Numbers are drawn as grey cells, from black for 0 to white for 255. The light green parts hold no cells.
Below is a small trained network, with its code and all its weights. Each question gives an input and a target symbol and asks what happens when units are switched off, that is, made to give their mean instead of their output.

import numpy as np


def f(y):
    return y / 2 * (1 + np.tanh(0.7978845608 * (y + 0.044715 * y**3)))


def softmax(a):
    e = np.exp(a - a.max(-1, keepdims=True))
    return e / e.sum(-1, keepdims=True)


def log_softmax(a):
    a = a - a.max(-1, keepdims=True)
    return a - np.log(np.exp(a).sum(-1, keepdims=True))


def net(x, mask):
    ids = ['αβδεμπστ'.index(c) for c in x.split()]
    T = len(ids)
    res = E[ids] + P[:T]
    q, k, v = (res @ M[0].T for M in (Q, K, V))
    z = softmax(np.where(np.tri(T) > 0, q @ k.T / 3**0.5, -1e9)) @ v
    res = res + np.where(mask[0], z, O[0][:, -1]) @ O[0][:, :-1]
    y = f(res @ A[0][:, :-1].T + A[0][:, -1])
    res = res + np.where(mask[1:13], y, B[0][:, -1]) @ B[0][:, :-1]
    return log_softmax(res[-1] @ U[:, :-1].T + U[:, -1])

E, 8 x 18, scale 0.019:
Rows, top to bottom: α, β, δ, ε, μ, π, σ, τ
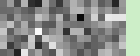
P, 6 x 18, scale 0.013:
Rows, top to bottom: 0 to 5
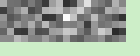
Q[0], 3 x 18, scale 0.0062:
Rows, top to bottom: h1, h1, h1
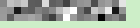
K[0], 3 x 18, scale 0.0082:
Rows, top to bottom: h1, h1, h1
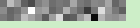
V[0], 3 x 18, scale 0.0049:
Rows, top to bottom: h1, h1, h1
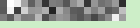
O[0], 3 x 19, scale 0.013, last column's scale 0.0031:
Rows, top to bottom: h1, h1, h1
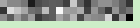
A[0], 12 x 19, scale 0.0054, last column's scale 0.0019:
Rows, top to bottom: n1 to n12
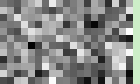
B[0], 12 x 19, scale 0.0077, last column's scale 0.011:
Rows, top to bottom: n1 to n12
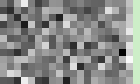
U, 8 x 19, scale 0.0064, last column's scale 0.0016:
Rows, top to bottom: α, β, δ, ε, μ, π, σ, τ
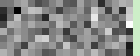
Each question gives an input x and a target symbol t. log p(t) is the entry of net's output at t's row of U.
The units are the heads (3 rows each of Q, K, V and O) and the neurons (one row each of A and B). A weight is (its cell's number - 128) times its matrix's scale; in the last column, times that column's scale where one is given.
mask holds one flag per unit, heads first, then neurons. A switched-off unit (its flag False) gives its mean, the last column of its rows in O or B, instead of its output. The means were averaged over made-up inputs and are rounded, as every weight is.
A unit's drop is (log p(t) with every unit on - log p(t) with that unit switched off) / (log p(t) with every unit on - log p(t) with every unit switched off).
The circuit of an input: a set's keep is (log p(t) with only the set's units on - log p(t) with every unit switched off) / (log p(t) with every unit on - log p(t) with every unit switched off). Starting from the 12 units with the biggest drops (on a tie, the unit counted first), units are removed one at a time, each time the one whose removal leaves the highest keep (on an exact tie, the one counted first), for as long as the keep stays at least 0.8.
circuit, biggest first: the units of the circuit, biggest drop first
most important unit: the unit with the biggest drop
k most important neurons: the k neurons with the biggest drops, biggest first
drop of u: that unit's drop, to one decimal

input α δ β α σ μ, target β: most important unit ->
n9
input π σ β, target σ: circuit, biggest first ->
h1, n5
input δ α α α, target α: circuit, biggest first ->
n9, h1, n1
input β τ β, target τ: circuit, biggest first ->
h1, n3, n6
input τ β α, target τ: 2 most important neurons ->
n3, n6
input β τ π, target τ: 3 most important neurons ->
n3, n6, n7
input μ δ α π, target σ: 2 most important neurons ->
n10, n4
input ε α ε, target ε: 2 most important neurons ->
n9, n2
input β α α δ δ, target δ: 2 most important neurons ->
n7, n12
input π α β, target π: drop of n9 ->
0.0
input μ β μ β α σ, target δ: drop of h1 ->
-0.1
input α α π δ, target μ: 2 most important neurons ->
n10, n9
